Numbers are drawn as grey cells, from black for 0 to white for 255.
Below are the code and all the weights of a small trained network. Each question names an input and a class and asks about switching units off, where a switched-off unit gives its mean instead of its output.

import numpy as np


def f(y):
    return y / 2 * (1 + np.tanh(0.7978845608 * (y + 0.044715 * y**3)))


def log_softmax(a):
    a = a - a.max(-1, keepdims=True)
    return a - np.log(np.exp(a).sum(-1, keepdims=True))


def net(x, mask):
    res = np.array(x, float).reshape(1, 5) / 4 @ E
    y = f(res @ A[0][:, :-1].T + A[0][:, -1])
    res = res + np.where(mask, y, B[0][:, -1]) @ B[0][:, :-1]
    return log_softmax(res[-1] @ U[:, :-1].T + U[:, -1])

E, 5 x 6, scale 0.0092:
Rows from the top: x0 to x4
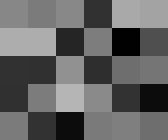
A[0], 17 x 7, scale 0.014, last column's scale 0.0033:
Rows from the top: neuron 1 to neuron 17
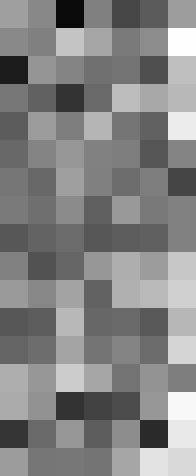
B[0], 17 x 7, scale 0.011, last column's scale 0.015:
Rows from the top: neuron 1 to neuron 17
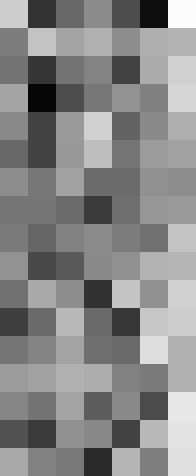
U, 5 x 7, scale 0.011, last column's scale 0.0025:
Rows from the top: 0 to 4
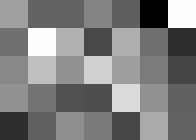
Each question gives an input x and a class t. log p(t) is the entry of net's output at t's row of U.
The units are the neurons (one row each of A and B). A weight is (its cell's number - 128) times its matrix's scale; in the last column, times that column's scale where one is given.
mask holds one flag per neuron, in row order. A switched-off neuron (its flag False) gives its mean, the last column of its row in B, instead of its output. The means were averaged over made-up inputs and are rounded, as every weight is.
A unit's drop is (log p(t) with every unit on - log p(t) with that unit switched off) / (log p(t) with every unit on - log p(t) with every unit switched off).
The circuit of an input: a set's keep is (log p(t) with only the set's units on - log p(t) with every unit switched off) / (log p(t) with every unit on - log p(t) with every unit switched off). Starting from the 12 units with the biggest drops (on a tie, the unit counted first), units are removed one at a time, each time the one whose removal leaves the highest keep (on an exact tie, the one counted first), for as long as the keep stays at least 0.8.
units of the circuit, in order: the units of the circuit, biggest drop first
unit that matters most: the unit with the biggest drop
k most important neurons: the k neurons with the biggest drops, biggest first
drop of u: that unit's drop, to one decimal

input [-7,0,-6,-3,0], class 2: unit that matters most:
neuron 4
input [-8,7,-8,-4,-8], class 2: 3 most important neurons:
(neuron 14; neuron 2; neuron 4)
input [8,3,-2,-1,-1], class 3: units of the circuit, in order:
(neuron 1; neuron 12)
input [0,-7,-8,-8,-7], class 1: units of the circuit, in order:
(neuron 14; neuron 11)
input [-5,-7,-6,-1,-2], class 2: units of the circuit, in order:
(neuron 14; neuron 2)
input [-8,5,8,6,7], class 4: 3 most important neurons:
(neuron 16; neuron 12; neuron 3)
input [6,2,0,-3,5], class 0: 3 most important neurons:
(neuron 1; neuron 15; neuron 13)
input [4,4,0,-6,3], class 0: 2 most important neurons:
(neuron 1; neuron 15)
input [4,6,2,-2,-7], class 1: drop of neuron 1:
0.2
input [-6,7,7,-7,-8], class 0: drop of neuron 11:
0.1
